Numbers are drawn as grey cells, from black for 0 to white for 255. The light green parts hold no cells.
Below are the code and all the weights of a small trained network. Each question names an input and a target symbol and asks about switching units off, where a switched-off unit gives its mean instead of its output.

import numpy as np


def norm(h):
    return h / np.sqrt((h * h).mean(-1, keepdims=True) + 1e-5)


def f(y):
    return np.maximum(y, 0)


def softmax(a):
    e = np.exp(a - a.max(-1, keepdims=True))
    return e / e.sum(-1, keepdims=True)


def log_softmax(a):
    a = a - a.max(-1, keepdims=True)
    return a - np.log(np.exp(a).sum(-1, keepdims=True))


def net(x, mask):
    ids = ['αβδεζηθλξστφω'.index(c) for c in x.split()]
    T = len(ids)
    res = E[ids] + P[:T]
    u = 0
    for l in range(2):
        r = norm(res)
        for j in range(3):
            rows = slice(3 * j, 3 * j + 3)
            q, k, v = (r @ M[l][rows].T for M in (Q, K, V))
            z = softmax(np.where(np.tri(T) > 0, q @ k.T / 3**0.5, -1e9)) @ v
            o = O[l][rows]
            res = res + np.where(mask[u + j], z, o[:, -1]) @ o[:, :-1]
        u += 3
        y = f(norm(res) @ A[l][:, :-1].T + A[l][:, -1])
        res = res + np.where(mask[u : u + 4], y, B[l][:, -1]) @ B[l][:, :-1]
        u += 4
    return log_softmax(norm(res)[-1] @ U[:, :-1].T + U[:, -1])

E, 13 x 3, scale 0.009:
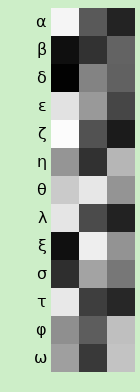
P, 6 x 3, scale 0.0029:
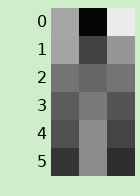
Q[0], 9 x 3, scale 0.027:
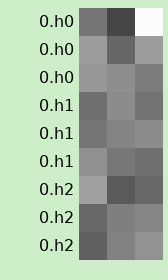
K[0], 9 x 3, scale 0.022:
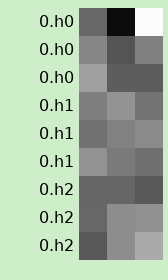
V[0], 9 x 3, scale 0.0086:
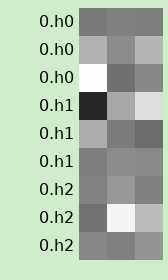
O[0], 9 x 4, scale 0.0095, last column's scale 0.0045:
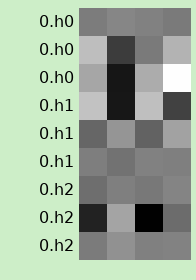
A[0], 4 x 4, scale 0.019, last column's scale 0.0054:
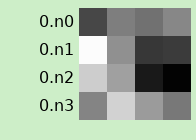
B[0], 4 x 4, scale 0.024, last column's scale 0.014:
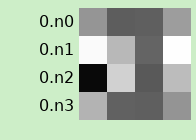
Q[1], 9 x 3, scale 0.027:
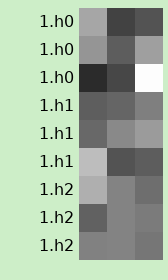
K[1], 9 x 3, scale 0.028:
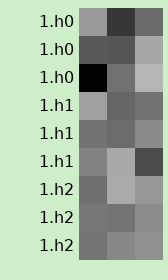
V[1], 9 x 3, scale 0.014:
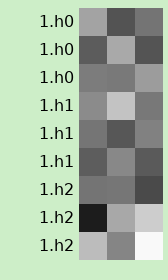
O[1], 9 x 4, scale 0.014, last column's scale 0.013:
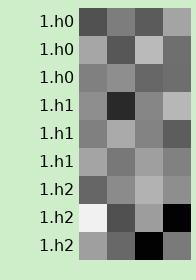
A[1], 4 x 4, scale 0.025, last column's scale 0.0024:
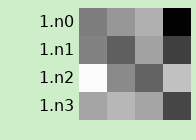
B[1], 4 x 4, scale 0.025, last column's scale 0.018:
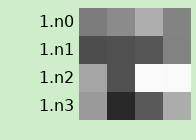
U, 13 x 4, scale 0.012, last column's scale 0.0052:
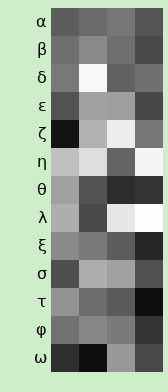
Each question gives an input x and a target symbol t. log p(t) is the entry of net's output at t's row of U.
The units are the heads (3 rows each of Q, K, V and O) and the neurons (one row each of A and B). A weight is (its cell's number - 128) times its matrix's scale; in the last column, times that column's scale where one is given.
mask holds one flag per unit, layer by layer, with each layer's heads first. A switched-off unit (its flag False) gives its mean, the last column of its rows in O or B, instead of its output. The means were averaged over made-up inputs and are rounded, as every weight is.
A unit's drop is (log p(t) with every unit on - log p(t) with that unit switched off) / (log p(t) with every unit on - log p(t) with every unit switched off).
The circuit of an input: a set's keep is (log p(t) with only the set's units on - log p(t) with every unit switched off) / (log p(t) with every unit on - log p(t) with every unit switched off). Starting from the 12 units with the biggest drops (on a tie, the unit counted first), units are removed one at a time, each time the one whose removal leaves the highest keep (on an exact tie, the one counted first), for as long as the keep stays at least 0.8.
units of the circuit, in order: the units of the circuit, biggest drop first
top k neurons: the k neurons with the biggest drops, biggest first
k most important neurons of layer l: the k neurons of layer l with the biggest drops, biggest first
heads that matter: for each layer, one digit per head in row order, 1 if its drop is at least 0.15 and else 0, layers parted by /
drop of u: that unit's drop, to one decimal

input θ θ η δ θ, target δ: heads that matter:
001 / 000
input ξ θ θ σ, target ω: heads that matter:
001 / 000
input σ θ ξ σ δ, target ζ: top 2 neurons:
[0.n1, 1.n3]
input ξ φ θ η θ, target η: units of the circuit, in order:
[0.h2, 0.n1, 0.h1]
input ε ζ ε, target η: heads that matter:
110 / 000
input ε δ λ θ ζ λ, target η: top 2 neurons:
[0.n2, 0.n1]
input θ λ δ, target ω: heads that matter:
000 / 000
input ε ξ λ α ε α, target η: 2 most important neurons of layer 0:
[0.n2, 0.n1]
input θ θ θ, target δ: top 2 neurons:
[0.n2, 1.n2]
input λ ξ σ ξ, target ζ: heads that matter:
111 / 001
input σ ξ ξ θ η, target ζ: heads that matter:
101 / 001
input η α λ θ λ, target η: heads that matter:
010 / 001
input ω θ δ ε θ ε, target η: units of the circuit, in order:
[0.n1]
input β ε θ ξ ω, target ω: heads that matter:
010 / 000
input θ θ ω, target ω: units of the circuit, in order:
[0.n1, 1.n2]
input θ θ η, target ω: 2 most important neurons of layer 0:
[0.n1, 0.n2]
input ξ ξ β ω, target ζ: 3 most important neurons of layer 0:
[0.n1, 0.n0, 0.n2]
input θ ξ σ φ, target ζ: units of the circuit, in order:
[0.n1, 1.n3]
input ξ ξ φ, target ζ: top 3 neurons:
[0.n1, 0.n2, 1.n2]
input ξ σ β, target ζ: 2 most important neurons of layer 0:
[0.n1, 0.n0]
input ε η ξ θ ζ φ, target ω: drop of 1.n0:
0.0
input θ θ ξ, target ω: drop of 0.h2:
0.5
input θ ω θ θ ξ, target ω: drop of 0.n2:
0.2
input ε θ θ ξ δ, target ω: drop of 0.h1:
0.4
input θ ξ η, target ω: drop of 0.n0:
-0.1
